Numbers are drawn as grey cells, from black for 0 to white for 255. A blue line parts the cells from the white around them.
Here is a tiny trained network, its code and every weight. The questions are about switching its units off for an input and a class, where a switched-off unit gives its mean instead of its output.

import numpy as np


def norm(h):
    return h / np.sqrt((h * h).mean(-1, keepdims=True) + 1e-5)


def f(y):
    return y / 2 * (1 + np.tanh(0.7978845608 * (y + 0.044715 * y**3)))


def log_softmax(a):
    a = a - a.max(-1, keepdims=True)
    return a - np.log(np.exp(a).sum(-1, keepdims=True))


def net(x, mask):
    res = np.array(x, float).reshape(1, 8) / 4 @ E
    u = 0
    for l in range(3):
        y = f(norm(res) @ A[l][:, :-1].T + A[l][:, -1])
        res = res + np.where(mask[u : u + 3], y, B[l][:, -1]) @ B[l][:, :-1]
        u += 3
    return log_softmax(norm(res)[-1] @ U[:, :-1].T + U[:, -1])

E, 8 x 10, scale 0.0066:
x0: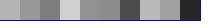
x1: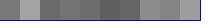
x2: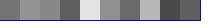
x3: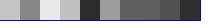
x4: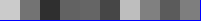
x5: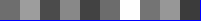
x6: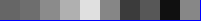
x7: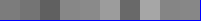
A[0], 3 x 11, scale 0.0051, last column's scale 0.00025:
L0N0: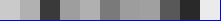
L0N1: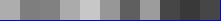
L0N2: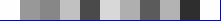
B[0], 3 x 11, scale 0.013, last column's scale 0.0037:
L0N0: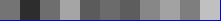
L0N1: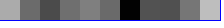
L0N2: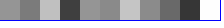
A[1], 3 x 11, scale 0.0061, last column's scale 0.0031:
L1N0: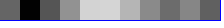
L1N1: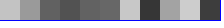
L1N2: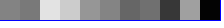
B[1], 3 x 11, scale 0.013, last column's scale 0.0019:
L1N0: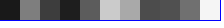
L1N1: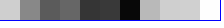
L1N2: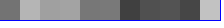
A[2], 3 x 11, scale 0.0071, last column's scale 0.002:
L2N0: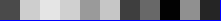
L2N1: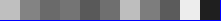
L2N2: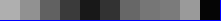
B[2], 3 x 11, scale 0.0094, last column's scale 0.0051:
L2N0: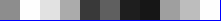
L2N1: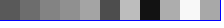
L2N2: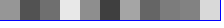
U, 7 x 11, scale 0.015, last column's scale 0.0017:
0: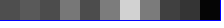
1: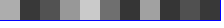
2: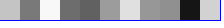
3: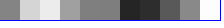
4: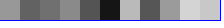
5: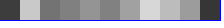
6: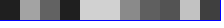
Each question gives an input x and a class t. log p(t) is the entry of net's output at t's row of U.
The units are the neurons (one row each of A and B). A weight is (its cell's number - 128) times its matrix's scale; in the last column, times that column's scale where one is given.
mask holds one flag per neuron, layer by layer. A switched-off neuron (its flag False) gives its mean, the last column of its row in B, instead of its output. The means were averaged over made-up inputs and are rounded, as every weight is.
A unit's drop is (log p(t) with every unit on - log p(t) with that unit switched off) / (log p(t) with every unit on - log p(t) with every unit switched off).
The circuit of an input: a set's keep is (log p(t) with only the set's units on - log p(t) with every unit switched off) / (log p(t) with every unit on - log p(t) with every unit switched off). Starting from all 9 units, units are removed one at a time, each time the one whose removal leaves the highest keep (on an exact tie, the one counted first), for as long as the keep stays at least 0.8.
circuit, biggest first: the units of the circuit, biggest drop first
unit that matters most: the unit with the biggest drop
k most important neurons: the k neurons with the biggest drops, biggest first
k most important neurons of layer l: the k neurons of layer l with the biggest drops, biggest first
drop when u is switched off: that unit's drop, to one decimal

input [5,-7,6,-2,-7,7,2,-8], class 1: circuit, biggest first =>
(L0N0, L0N1)
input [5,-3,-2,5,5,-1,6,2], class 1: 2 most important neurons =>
(L0N1, L0N0)
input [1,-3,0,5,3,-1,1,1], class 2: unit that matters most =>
L0N2
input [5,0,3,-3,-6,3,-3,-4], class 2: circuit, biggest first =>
(L1N1, L2N0)
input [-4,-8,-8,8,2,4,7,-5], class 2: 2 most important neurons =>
(L0N2, L0N1)
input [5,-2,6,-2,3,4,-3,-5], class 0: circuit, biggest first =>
(L0N0, L1N1)
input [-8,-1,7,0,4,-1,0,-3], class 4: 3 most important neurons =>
(L1N1, L0N2, L2N2)
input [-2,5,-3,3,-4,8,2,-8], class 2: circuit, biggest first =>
(L0N2, L2N0)
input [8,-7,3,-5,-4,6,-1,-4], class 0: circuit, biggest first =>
(L1N0, L0N0)
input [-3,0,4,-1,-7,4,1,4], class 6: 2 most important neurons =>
(L1N0, L1N2)
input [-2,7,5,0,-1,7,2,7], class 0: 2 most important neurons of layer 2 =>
(L2N0, L2N1)
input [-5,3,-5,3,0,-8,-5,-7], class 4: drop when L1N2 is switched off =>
0.0
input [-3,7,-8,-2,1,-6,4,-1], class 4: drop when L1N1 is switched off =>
0.1
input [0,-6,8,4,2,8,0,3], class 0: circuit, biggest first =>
(L0N0)
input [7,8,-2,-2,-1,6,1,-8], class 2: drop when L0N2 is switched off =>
0.1
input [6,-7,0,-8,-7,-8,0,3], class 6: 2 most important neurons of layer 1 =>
(L1N0, L1N2)
